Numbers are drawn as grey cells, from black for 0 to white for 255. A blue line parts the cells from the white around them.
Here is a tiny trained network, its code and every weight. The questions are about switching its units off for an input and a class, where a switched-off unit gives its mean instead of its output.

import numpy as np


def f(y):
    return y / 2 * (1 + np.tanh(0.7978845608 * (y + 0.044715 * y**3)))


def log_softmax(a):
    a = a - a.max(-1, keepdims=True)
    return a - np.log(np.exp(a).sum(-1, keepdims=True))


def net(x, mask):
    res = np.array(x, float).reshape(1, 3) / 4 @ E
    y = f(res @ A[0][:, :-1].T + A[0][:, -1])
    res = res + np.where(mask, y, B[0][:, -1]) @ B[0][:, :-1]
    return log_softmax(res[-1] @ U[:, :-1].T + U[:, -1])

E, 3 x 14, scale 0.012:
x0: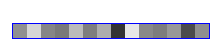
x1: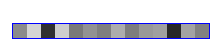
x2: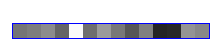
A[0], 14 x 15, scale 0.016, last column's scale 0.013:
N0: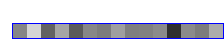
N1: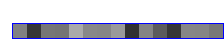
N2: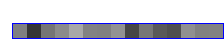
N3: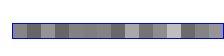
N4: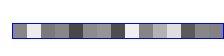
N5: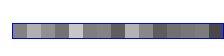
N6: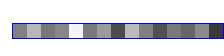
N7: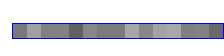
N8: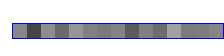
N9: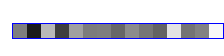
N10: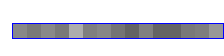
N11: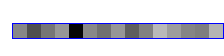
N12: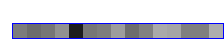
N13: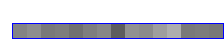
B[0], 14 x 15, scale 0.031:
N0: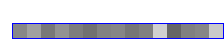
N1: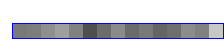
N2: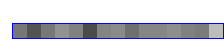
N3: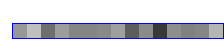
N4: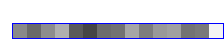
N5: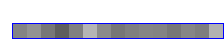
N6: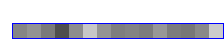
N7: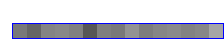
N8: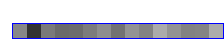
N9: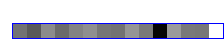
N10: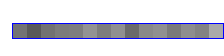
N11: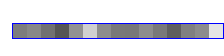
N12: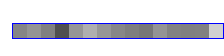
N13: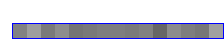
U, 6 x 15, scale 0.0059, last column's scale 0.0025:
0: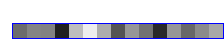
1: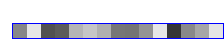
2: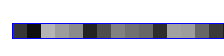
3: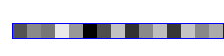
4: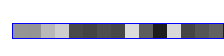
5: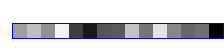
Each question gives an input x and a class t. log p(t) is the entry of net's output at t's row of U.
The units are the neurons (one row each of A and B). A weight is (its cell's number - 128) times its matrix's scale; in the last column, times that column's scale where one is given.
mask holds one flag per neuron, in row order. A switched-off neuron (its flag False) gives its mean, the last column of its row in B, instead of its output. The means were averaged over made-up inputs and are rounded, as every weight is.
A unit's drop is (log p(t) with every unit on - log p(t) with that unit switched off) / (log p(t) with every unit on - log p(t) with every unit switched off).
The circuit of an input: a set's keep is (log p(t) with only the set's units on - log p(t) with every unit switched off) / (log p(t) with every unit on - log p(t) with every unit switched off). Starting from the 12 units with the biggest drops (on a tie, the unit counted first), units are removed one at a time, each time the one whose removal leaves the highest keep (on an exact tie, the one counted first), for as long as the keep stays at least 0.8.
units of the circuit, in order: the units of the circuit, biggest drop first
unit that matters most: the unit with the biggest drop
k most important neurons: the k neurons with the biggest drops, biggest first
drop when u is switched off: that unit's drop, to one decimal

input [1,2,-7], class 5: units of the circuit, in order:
(N4 N9)
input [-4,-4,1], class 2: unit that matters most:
N6
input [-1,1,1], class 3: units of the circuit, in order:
(N9 N6)
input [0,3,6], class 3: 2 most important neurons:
(N11 N1)
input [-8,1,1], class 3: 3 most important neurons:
(N9 N1 N2)
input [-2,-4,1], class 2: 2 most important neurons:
(N6 N11)
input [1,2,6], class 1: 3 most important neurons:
(N9 N6 N4)
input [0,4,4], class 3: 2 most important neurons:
(N11 N12)
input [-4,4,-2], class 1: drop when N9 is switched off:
0.1
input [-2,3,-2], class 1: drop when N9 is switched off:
0.5
